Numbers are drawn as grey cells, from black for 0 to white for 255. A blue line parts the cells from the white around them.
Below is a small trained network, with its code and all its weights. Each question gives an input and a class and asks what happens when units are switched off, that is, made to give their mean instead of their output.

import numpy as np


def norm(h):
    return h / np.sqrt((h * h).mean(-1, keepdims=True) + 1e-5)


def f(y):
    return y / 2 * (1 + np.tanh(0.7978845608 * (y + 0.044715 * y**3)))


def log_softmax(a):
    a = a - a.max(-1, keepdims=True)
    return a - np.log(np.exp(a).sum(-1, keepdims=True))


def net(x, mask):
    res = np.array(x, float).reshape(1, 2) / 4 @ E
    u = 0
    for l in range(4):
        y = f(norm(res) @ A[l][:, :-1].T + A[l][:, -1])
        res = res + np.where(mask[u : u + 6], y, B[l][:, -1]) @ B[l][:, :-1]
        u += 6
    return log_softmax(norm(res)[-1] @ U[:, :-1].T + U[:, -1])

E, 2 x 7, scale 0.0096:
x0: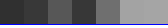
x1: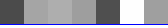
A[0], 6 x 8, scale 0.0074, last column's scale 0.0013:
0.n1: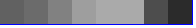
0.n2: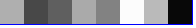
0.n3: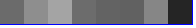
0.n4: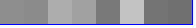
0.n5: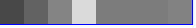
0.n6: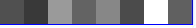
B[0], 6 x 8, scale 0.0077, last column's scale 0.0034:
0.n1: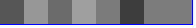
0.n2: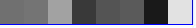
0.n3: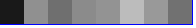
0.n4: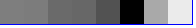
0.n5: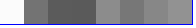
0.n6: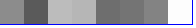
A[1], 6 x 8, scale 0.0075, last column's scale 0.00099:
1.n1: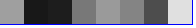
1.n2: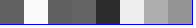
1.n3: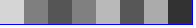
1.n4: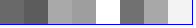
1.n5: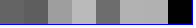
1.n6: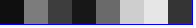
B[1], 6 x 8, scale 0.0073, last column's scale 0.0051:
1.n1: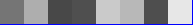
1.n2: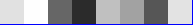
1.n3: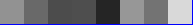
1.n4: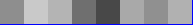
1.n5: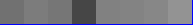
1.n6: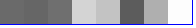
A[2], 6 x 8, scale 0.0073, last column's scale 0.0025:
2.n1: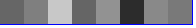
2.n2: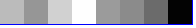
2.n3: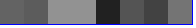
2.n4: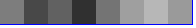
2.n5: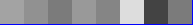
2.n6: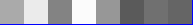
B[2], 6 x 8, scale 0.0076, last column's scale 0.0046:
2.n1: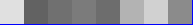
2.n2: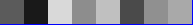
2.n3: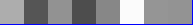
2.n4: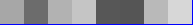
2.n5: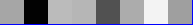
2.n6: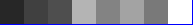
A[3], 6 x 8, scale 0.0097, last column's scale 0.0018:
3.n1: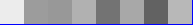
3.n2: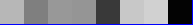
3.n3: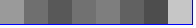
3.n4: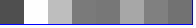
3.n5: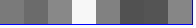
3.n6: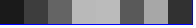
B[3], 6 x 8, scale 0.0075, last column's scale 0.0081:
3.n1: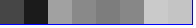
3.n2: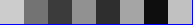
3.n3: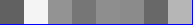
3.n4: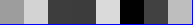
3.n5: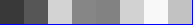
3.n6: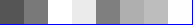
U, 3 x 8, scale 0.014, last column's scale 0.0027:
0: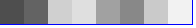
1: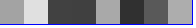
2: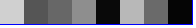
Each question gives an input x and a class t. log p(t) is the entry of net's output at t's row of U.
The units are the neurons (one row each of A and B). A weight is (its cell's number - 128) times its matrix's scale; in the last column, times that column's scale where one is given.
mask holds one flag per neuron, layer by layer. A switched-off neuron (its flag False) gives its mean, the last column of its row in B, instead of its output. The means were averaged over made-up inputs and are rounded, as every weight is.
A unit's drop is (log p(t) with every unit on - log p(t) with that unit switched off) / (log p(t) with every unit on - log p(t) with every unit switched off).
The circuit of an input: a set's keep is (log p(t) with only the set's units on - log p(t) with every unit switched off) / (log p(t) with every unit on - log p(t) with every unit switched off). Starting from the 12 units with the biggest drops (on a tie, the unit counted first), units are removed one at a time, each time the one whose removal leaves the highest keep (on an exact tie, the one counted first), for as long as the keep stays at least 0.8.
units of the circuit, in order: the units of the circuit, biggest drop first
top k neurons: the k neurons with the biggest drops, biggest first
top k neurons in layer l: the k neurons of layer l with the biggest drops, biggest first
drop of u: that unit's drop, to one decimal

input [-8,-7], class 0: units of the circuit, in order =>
3.n5
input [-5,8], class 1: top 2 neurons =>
3.n4, 1.n2
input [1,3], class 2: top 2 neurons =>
0.n2, 1.n1
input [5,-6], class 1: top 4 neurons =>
2.n6, 1.n6, 1.n1, 3.n5
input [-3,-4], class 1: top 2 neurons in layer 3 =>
3.n6, 3.n3
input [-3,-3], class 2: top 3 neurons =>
1.n3, 1.n6, 0.n4
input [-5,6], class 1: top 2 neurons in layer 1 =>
1.n2, 1.n6
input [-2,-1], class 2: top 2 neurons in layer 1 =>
1.n3, 1.n6
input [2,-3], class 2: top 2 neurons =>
1.n4, 0.n2
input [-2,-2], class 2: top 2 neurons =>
1.n3, 0.n2
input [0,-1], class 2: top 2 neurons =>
2.n5, 0.n2
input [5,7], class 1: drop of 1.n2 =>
1.3
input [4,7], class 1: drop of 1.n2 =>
1.2
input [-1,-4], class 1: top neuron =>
3.n6
